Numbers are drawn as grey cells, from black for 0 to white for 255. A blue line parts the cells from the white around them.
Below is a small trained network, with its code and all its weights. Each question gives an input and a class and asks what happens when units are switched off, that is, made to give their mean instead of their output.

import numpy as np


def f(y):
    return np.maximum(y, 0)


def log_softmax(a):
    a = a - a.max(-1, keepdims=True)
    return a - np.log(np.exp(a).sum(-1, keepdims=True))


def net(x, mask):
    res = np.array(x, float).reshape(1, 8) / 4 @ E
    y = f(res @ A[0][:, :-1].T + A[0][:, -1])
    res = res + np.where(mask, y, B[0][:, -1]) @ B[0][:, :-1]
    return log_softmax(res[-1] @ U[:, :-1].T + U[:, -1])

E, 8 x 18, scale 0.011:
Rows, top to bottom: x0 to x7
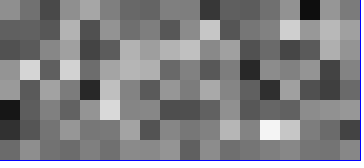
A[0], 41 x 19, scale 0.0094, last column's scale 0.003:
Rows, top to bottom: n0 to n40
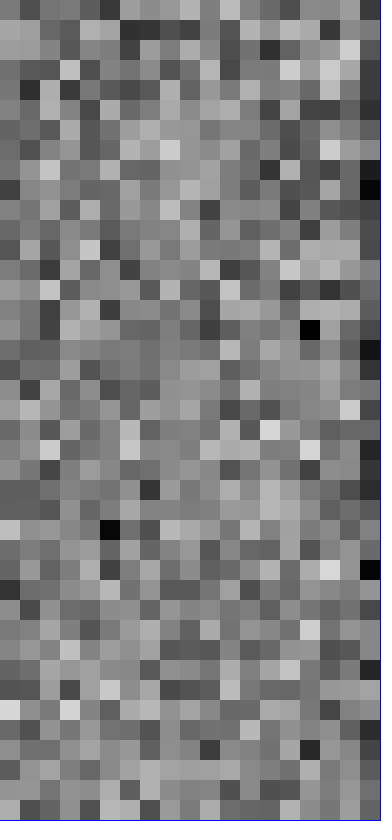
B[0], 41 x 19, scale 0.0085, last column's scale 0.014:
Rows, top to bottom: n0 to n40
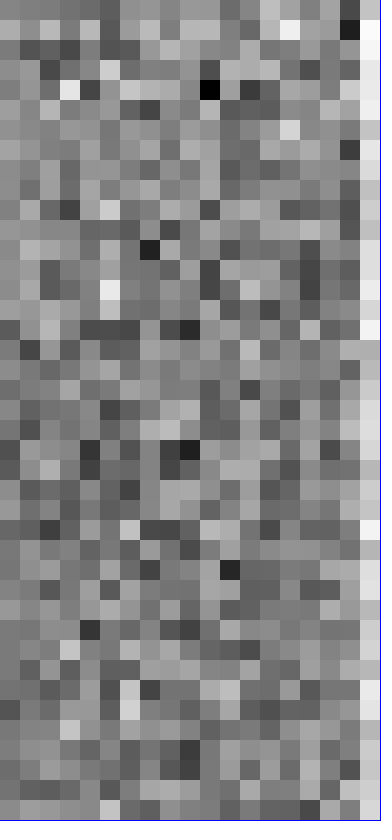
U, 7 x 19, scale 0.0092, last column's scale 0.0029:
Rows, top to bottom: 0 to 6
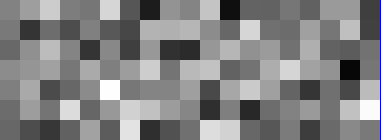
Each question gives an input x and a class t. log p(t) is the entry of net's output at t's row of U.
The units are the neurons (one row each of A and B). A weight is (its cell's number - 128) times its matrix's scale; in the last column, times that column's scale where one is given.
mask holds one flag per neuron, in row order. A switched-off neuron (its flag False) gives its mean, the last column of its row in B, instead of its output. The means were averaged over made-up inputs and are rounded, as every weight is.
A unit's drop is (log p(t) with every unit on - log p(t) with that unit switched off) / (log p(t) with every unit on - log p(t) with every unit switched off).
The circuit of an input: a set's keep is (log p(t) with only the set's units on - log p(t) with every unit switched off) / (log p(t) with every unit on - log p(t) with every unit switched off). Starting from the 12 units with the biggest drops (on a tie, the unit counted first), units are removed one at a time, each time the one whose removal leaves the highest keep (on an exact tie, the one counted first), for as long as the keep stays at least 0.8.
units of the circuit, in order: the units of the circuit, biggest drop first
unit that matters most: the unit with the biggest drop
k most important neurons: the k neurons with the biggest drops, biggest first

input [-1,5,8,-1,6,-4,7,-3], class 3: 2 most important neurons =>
(n7 n9)
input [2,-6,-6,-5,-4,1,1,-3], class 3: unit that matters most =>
n1
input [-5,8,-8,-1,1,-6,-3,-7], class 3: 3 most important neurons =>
(n1 n14 n10)
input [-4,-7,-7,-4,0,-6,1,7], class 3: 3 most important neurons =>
(n1 n3 n13)
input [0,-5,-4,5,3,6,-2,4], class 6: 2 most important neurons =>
(n34 n4)
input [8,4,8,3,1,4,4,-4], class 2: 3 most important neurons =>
(n16 n1 n37)
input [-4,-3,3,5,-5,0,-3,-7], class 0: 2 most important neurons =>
(n4 n12)
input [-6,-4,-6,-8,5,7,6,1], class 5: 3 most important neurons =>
(n4 n36 n26)
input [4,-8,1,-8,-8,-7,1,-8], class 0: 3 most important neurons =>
(n28 n15 n12)
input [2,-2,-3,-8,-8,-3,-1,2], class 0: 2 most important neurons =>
(n28 n12)
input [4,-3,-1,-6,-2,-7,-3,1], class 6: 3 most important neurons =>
(n26 n32 n21)
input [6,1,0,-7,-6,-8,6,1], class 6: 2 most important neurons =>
(n26 n32)
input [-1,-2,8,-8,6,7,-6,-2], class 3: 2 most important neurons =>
(n7 n0)
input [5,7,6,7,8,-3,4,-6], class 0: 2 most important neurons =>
(n5 n40)
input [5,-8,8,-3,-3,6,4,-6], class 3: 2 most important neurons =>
(n7 n11)
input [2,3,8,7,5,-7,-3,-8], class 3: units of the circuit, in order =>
(n7)
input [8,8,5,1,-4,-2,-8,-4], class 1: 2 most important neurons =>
(n2 n20)
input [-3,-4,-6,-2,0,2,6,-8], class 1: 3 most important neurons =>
(n24 n33 n7)
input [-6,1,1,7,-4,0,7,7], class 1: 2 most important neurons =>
(n21 n4)
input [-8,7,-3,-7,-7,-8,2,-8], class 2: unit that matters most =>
n22
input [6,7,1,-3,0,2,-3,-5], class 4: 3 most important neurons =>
(n3 n13 n22)
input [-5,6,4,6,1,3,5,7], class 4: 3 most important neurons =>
(n3 n4 n13)
